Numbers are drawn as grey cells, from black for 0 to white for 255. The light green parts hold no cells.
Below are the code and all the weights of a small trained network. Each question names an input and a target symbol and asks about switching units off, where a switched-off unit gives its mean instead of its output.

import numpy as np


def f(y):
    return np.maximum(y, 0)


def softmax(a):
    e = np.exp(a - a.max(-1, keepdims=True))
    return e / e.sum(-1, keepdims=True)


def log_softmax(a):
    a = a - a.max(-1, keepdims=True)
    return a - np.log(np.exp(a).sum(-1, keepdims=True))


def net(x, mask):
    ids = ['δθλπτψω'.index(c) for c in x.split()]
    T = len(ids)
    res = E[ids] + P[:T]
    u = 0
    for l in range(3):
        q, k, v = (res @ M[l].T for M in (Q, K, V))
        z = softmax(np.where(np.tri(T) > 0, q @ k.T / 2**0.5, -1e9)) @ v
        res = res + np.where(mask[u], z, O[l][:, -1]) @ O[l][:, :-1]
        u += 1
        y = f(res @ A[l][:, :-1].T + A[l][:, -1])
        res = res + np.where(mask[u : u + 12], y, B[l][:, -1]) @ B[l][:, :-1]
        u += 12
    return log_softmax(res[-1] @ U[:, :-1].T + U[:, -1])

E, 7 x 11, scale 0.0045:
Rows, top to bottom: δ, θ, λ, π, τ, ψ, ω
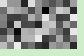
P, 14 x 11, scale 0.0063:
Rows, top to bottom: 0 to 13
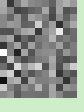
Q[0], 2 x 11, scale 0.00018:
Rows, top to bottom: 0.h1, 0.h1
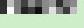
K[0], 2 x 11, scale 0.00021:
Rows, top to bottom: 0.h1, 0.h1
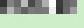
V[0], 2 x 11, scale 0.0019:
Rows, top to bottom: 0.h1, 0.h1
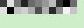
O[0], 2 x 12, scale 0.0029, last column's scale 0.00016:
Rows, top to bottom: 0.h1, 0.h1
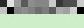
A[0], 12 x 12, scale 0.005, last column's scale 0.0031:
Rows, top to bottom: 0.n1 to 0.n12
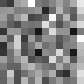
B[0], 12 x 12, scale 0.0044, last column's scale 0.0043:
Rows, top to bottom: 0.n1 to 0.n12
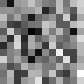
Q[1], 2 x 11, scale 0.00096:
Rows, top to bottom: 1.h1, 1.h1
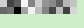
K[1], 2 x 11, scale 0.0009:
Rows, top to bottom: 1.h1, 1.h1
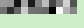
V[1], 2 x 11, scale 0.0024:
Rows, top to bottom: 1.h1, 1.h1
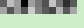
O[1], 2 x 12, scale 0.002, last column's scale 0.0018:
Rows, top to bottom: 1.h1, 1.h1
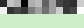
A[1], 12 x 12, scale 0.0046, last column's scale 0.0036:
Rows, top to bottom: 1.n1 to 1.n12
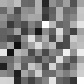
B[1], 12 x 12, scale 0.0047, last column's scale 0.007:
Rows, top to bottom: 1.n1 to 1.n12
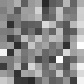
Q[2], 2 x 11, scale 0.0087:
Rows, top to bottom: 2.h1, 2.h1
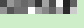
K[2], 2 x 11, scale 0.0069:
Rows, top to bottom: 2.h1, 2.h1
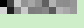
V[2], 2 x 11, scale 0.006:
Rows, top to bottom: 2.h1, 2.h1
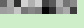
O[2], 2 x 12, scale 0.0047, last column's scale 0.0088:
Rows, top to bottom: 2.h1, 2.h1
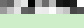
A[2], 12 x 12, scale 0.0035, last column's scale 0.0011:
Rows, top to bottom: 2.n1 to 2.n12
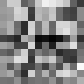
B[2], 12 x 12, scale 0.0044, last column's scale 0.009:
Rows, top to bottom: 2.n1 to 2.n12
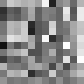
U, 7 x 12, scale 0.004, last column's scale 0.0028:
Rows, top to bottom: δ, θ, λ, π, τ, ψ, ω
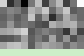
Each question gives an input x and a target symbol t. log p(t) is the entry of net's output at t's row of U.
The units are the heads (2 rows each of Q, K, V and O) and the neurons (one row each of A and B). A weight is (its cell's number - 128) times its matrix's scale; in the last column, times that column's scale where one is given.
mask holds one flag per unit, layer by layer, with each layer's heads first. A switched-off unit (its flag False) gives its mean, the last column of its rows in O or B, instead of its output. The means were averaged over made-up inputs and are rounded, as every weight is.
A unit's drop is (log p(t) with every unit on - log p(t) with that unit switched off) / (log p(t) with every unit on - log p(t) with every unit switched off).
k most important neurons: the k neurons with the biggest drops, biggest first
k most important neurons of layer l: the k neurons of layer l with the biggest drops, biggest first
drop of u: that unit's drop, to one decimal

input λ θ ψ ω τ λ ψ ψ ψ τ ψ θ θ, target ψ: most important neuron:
1.n7
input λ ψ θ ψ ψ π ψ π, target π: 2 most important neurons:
1.n12; 0.n5
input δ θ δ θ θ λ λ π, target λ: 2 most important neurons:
1.n7; 0.n11
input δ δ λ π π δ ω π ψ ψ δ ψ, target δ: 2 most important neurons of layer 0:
0.n11; 0.n12
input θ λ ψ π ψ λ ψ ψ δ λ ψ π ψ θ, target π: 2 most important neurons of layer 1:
1.n7; 1.n11
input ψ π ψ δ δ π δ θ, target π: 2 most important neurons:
0.n5; 1.n12
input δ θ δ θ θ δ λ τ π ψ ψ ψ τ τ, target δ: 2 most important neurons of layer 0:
0.n11; 0.n12
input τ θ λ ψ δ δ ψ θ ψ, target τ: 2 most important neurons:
2.n6; 1.n6
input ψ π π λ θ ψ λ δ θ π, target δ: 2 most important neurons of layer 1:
1.n8; 1.n7
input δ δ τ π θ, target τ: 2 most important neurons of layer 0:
0.n5; 0.n1
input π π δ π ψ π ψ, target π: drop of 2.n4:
0.1
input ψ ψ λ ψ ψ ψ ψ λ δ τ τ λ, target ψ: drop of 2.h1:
1.8
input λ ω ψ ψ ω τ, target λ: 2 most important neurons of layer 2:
2.n6; 2.n7
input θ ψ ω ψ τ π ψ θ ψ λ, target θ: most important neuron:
2.n1
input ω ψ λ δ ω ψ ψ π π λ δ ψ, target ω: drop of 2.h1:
1.4
